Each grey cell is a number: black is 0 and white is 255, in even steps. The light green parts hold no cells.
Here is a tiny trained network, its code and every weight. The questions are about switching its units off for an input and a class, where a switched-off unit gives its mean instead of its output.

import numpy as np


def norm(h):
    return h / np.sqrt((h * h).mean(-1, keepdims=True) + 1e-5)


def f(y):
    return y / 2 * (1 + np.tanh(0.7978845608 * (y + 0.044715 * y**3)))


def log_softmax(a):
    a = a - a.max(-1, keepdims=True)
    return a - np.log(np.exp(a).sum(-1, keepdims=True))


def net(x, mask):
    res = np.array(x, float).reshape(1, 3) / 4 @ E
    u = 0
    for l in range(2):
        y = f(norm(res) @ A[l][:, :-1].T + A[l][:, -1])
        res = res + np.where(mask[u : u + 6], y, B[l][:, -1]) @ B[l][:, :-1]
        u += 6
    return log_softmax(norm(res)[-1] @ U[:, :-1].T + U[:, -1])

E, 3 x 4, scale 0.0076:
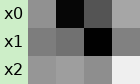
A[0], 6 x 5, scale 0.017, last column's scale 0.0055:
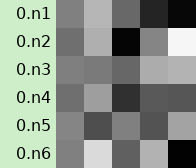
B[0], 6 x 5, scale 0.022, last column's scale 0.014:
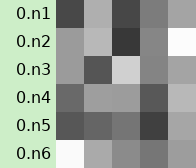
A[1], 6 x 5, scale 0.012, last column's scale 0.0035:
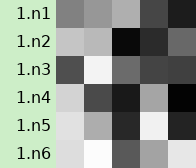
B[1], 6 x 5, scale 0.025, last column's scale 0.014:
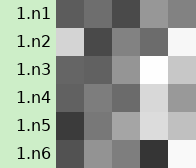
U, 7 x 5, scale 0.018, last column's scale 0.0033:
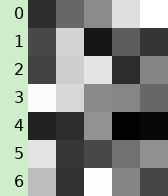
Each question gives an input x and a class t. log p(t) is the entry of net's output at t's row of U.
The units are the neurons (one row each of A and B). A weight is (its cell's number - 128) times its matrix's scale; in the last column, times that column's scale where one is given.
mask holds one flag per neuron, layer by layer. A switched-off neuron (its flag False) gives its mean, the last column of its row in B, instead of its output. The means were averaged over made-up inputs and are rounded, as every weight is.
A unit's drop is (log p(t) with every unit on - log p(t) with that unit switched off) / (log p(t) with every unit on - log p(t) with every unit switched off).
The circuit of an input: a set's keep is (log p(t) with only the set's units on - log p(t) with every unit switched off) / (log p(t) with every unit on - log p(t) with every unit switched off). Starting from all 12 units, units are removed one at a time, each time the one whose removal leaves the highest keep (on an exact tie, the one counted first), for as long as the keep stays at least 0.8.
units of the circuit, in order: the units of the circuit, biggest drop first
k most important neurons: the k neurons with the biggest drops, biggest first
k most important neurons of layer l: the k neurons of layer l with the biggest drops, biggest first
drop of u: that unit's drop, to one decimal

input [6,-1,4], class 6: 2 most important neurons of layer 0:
[0.n2 0.n3]
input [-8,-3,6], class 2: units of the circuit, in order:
[1.n6]
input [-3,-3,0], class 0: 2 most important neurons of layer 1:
[1.n3 1.n2]
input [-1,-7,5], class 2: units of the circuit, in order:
[1.n2 0.n2 1.n5]
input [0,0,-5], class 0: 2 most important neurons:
[1.n3 1.n6]
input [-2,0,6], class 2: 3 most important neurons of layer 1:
[1.n6 1.n2 1.n3]
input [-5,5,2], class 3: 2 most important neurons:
[0.n6 1.n2]
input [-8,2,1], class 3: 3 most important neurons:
[0.n6 1.n2 1.n3]
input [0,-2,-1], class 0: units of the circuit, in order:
[1.n2 1.n6 0.n2]
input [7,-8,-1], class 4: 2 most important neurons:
[0.n2 1.n3]
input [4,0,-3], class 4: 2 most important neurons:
[0.n2 0.n5]
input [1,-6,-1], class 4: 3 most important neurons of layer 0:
[0.n1 0.n4 0.n2]
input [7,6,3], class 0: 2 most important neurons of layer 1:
[1.n5 1.n4]
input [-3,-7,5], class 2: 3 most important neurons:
[1.n2 0.n2 1.n3]
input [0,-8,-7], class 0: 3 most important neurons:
[0.n2 0.n3 1.n6]
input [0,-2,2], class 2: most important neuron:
[0.n5]
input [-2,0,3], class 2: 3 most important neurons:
[1.n6 0.n2 1.n3]
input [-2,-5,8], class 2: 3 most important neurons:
[1.n2 1.n3 0.n2]
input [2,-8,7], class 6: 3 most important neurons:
[0.n2 1.n6 0.n6]
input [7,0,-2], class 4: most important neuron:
[0.n2]
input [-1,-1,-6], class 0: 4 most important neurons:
[1.n3 0.n2 1.n6 0.n1]
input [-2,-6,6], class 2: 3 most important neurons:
[1.n2 0.n2 1.n3]
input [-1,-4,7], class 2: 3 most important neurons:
[1.n2 1.n3 0.n2]
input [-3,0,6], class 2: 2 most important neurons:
[1.n6 0.n2]
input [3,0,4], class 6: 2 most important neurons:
[0.n2 0.n3]
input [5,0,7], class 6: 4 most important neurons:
[0.n2 0.n3 0.n1 1.n3]
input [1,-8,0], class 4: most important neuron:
[0.n1]
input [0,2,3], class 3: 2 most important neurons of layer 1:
[1.n3 1.n6]
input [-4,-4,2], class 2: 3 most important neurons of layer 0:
[0.n2 0.n5 0.n1]
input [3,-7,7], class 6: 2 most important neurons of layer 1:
[1.n6 1.n5]
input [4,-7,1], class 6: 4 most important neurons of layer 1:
[1.n6 1.n5 1.n3 1.n4]
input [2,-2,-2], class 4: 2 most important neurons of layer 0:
[0.n2 0.n6]
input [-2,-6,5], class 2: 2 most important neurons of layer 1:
[1.n2 1.n3]
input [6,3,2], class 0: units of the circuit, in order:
[1.n5]
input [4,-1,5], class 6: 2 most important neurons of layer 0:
[0.n2 0.n3]
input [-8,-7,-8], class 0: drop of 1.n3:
0.1
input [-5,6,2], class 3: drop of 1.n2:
0.3
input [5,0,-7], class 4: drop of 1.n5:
-0.1
